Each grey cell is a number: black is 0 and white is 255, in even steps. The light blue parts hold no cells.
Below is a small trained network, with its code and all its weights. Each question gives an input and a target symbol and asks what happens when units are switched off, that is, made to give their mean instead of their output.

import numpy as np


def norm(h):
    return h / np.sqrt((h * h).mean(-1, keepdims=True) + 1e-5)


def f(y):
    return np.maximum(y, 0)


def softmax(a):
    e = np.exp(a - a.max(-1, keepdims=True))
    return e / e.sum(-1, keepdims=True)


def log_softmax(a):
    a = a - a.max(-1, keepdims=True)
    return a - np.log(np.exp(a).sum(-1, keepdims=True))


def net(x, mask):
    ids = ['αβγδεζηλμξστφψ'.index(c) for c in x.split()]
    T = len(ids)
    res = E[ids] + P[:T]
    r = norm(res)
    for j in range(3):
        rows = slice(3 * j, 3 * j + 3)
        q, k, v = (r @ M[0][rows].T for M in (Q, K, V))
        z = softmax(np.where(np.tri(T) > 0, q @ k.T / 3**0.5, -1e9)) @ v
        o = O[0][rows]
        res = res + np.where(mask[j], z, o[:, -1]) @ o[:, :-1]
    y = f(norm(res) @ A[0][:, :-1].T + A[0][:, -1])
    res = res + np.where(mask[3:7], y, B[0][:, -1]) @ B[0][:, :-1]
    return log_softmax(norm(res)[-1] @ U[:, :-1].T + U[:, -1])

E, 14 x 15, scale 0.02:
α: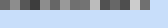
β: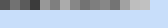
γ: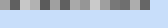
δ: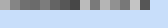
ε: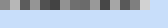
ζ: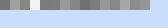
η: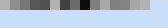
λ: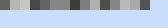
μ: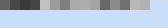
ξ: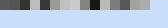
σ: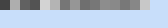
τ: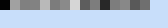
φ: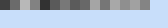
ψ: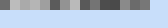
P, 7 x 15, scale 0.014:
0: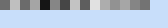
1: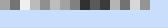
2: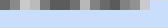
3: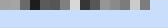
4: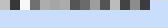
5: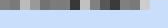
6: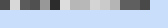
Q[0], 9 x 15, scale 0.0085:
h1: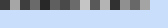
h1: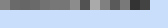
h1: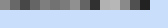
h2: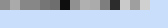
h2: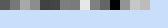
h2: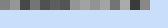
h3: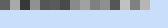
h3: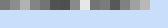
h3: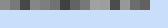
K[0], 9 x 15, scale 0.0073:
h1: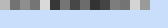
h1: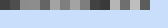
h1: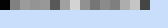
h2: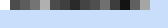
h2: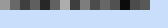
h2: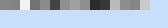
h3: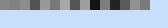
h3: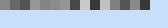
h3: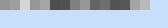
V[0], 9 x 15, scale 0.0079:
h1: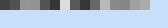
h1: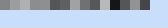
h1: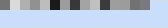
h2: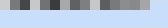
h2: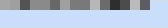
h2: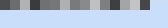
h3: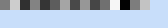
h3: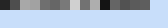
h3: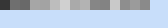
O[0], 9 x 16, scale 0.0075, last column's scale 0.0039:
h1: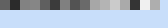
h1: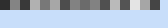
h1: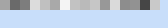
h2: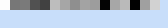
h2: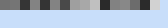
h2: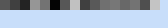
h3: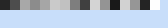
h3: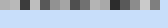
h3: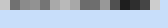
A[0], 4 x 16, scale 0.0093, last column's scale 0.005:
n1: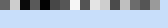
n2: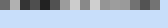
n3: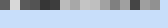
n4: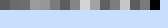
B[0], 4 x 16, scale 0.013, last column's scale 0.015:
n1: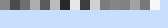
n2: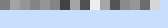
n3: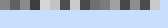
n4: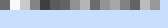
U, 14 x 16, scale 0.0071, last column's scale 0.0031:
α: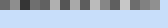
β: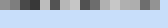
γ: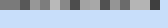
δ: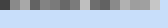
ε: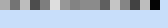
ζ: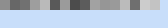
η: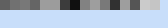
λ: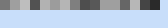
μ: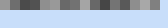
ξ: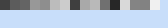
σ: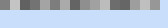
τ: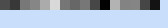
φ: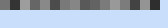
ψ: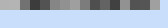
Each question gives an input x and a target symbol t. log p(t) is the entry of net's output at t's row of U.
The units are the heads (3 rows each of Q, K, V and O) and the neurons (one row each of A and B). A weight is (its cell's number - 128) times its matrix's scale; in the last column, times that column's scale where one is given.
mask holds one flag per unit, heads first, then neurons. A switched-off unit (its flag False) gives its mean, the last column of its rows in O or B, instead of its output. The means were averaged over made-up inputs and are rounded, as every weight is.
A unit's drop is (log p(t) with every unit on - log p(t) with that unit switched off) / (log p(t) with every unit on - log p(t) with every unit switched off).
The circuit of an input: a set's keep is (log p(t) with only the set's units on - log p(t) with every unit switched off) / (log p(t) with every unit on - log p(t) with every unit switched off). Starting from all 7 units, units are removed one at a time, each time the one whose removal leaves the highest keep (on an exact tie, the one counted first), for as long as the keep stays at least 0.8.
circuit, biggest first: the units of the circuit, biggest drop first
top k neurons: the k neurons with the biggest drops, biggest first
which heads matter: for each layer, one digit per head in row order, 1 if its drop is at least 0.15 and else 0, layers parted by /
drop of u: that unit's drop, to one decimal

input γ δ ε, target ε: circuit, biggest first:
(h2 n1)
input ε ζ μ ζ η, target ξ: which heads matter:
001
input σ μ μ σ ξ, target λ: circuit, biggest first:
(h2 n1)
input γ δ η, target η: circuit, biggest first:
(h1 n1 h2)
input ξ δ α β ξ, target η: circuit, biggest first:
(h1 n1)
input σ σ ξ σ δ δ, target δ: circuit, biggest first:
(h3 n4 n1)
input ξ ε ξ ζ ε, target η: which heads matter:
100
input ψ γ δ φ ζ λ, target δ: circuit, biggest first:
(h3 n4 n1)
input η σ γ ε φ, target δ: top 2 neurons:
(n1 n3)
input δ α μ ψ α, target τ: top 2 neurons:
(n2 n1)
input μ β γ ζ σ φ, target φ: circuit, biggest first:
(h2 n1 n2)
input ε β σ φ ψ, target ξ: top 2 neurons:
(n3 n1)
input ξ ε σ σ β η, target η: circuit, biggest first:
(n1 h1 h2)
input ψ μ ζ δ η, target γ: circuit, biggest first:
(h3 h1 n3 n2)
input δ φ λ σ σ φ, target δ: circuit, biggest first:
(h3 n1 n4)
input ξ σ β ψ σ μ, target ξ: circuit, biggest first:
(h3 n3 n1)
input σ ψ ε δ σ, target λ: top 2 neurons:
(n1 n2)
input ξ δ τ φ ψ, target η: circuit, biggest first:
(h1 n1)
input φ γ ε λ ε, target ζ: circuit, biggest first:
(n1 h3 h1)
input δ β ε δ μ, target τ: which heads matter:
100
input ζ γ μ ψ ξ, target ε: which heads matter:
010
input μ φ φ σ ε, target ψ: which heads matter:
100
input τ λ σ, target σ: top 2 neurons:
(n1 n3)
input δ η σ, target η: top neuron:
(n3)
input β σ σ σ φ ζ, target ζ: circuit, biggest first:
(h2 n1 h1)
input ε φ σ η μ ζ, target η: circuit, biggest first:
(h1 n1)
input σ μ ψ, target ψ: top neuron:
(n1)
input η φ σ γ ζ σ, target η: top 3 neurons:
(n3 n1 n4)
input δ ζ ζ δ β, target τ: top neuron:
(n2)
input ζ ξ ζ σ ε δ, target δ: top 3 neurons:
(n4 n1 n3)
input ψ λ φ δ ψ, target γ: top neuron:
(n3)
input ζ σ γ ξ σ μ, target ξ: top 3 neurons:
(n3 n1 n2)
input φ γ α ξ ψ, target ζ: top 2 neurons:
(n3 n1)
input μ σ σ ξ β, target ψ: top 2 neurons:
(n1 n3)
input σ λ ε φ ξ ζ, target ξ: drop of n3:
0.1
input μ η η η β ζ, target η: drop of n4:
0.1
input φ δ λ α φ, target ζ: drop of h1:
0.2
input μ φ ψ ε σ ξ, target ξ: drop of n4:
0.0
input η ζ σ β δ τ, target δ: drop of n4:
0.2
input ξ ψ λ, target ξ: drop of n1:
0.1
